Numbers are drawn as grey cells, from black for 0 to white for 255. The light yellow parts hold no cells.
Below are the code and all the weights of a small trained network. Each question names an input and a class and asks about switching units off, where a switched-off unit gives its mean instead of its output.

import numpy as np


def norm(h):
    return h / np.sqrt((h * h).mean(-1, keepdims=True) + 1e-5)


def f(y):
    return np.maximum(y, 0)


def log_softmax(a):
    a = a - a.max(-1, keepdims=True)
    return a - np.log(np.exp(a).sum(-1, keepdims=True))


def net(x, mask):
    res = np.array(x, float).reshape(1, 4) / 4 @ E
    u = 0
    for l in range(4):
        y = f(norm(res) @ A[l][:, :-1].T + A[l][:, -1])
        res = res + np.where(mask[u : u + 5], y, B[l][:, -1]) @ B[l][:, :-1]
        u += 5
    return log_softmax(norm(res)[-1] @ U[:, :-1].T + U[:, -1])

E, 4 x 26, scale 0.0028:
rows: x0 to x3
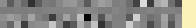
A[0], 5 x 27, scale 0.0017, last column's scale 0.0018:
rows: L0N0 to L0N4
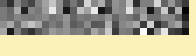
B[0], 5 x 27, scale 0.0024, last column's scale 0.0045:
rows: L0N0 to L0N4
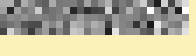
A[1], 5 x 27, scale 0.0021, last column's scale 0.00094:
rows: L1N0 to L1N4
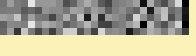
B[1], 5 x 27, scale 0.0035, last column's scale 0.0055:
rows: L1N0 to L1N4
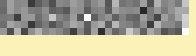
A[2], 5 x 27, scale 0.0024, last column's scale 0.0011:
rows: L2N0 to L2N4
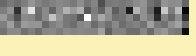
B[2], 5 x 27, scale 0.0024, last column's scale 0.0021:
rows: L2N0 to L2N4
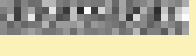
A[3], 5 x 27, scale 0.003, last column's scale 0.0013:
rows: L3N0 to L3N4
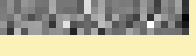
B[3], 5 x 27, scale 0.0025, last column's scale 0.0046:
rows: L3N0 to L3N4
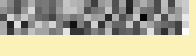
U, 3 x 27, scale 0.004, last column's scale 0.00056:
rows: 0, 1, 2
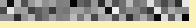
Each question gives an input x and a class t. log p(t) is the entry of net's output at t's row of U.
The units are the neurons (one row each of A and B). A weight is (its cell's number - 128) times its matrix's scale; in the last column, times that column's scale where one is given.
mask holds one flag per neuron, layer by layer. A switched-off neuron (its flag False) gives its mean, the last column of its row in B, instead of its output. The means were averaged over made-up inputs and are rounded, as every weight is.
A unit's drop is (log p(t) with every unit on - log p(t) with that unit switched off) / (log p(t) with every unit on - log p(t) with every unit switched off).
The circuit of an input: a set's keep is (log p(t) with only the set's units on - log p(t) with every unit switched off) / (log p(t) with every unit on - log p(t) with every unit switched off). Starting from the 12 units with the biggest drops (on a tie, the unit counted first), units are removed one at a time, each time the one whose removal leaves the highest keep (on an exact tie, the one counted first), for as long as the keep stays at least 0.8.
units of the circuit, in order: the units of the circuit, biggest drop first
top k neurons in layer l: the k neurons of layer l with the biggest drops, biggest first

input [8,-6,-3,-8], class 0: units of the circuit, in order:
(L1N4)
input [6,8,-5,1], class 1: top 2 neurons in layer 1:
(L1N2 L1N1)
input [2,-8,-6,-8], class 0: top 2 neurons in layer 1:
(L1N4 L1N2)
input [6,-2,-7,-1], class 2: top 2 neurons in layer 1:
(L1N3 L1N0)
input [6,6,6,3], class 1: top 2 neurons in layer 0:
(L0N4 L0N0)
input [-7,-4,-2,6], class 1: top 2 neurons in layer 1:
(L1N3 L1N0)
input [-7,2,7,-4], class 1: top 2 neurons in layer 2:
(L2N2 L2N3)
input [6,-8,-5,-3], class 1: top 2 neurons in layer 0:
(L0N4 L0N1)
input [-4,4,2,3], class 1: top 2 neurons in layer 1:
(L1N3 L1N4)
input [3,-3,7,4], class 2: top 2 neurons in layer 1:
(L1N2 L1N4)
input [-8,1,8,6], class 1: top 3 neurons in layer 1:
(L1N3 L1N0 L1N4)
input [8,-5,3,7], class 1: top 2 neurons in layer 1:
(L1N4 L1N1)
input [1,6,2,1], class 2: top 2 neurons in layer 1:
(L1N2 L1N4)
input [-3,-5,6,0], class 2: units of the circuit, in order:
(L1N2)
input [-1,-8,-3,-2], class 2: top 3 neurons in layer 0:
(L0N0 L0N1 L0N4)
